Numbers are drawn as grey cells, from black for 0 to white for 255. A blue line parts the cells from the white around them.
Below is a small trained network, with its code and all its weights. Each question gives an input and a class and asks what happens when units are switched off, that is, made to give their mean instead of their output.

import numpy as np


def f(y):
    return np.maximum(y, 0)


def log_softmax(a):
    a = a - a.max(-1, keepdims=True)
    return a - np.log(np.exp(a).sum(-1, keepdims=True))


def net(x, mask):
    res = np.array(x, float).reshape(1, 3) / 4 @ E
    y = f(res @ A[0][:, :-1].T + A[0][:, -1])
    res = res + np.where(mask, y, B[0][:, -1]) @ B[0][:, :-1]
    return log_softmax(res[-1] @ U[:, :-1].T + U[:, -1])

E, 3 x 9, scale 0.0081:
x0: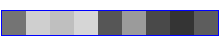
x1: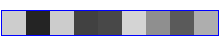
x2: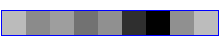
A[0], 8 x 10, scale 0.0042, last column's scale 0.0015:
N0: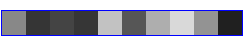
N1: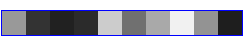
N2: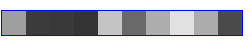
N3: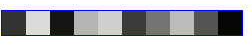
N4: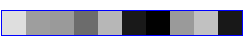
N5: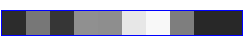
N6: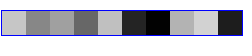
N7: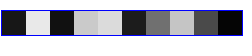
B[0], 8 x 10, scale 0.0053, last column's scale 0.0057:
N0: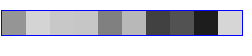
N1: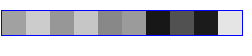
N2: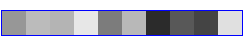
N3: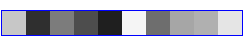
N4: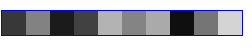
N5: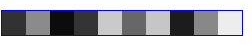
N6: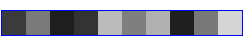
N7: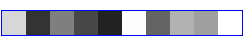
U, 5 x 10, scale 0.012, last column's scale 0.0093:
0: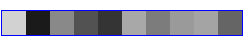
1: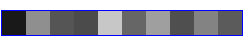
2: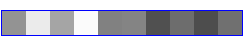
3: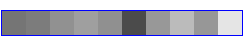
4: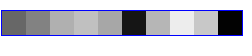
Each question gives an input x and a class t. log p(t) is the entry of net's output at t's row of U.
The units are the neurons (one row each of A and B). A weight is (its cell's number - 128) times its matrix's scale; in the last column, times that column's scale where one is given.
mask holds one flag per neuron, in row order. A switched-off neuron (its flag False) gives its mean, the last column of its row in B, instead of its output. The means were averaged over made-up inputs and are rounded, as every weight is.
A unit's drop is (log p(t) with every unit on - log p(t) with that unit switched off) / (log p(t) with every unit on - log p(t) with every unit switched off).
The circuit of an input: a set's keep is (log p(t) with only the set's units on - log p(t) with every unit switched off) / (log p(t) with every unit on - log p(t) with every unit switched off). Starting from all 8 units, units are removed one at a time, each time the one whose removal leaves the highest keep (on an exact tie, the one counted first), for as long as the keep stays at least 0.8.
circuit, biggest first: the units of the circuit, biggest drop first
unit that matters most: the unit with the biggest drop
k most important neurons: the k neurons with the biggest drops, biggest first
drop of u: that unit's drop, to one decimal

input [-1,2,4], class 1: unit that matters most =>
N7
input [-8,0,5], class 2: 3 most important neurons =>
(N2; N1; N0)
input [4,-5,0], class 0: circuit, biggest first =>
(N7; N3; N1)
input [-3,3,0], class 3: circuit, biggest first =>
(N7; N3)
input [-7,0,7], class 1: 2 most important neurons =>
(N6; N4)
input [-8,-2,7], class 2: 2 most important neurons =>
(N2; N1)
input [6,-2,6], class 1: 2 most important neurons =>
(N4; N6)
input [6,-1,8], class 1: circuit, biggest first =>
(N4; N6)
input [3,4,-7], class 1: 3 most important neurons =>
(N5; N7; N3)
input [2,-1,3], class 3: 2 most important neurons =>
(N5; N1)
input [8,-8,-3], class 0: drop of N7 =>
0.4
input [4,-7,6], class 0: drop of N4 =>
0.0
